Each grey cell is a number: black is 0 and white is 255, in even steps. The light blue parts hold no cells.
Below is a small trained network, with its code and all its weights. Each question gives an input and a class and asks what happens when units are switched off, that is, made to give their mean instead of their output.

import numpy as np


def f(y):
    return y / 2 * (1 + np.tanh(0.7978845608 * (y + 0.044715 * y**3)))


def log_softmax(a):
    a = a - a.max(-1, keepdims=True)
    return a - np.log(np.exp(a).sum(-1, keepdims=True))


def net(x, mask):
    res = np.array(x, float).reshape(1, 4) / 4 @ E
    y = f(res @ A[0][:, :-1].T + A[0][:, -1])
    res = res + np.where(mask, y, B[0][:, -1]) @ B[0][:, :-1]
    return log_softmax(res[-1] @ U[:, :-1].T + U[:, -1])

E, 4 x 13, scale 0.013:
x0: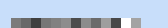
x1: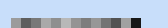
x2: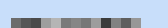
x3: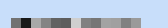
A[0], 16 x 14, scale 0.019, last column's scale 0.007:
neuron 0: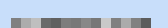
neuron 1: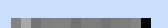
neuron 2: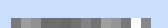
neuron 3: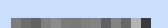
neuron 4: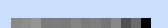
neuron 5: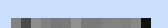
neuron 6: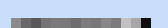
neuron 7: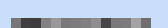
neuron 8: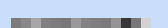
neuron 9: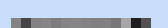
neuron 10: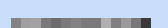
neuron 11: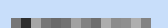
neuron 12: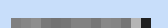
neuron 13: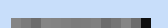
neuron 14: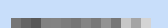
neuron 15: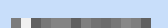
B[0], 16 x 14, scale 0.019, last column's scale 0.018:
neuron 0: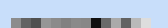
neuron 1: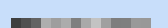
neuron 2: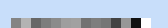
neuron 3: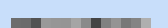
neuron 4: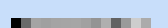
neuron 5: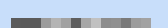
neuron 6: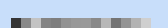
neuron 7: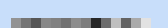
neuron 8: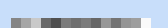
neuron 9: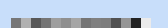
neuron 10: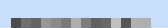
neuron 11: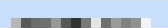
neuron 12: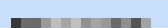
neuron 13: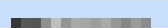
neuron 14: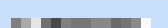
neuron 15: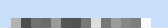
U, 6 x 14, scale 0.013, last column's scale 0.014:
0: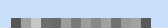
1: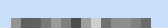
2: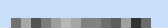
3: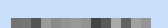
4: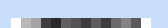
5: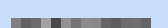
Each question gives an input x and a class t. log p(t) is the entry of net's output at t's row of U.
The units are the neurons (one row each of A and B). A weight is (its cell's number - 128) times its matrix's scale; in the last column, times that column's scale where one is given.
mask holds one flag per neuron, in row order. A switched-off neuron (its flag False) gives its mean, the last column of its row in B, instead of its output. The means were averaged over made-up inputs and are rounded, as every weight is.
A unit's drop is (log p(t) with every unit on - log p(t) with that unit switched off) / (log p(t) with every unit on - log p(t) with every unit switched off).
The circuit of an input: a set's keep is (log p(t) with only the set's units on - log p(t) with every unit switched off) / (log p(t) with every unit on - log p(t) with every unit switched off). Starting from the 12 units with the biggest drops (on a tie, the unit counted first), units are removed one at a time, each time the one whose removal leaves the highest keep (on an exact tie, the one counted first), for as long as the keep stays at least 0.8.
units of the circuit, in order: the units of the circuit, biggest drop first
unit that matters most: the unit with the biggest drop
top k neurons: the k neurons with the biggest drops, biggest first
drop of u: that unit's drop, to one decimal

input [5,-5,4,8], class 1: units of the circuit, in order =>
neuron 11
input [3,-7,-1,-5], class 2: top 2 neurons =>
neuron 2; neuron 11
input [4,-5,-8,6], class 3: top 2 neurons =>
neuron 0; neuron 10
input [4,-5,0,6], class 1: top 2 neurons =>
neuron 11; neuron 9
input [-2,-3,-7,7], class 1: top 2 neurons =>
neuron 11; neuron 7
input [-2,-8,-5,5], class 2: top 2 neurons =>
neuron 2; neuron 12
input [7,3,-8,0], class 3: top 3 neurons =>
neuron 0; neuron 10; neuron 8
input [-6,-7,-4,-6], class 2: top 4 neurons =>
neuron 2; neuron 11; neuron 14; neuron 6
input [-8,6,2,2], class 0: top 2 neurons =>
neuron 8; neuron 4
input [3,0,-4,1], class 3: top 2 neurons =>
neuron 0; neuron 8
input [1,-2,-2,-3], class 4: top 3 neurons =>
neuron 4; neuron 11; neuron 5
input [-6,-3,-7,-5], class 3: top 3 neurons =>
neuron 0; neuron 14; neuron 10
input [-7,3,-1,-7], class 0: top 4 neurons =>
neuron 11; neuron 8; neuron 4; neuron 5
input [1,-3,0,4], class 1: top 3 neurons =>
neuron 11; neuron 9; neuron 8
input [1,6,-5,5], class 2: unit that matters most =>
neuron 9
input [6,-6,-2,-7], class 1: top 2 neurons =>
neuron 15; neuron 8
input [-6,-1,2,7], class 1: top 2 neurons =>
neuron 11; neuron 14
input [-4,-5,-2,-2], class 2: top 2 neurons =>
neuron 2; neuron 14
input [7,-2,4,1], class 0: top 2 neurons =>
neuron 6; neuron 14
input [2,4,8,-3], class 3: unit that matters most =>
neuron 7
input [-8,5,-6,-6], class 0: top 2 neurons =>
neuron 4; neuron 8
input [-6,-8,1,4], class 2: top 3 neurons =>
neuron 2; neuron 12; neuron 14
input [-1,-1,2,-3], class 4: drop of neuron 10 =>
0.2
